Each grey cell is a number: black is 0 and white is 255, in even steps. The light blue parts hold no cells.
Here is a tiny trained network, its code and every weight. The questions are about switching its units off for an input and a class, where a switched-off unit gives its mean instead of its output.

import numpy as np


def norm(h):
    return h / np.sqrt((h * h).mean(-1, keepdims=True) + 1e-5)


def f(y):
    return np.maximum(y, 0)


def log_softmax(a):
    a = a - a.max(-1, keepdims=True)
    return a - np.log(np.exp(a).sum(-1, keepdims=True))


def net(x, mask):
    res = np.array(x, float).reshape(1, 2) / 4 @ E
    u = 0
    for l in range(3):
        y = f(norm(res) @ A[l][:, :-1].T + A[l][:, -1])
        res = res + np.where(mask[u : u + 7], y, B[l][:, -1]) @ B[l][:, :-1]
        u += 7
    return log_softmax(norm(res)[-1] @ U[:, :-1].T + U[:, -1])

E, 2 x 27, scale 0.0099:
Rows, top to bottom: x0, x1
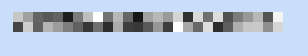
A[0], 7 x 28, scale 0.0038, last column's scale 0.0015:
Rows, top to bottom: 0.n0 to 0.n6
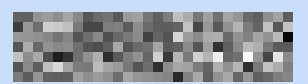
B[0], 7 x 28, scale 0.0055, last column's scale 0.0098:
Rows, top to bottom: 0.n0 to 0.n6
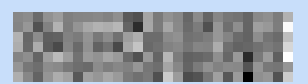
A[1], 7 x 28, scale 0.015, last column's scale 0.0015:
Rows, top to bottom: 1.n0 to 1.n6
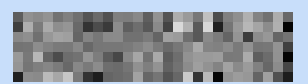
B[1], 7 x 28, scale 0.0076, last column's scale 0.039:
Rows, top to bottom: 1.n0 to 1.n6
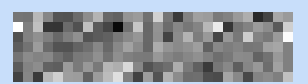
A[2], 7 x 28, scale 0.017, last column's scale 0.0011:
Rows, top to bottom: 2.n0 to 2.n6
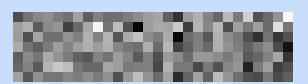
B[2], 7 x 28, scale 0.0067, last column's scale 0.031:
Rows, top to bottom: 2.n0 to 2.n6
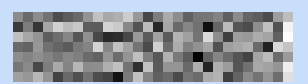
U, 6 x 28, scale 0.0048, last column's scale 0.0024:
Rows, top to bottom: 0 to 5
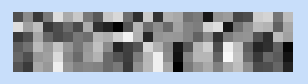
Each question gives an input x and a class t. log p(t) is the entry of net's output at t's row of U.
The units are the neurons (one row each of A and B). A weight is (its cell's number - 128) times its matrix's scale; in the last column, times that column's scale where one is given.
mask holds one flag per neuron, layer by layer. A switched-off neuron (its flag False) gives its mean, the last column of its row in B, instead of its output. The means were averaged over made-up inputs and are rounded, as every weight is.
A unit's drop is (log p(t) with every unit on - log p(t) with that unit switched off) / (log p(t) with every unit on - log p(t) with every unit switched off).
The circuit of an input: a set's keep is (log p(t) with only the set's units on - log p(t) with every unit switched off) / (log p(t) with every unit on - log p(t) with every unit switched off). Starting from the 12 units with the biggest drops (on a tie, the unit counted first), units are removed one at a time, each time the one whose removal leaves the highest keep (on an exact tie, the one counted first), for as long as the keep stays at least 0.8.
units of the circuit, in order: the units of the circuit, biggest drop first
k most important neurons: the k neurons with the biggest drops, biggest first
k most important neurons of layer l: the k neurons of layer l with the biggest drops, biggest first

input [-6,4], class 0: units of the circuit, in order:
1.n6
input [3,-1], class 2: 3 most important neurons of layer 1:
1.n1; 1.n6; 1.n2
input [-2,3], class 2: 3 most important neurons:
0.n1; 0.n3; 1.n1
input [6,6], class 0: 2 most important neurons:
0.n4; 2.n1
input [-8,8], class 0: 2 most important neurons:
1.n6; 0.n1
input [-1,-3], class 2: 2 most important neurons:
1.n1; 0.n6
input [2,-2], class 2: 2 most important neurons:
1.n1; 1.n6
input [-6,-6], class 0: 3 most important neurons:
1.n1; 2.n5; 0.n3
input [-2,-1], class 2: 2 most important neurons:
1.n6; 1.n1
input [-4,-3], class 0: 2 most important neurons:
1.n1; 2.n5
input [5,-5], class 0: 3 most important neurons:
1.n1; 2.n1; 0.n3
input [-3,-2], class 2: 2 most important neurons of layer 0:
0.n1; 0.n6
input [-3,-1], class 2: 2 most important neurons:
0.n1; 1.n6
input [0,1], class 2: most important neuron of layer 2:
2.n2
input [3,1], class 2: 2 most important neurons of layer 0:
0.n4; 0.n1
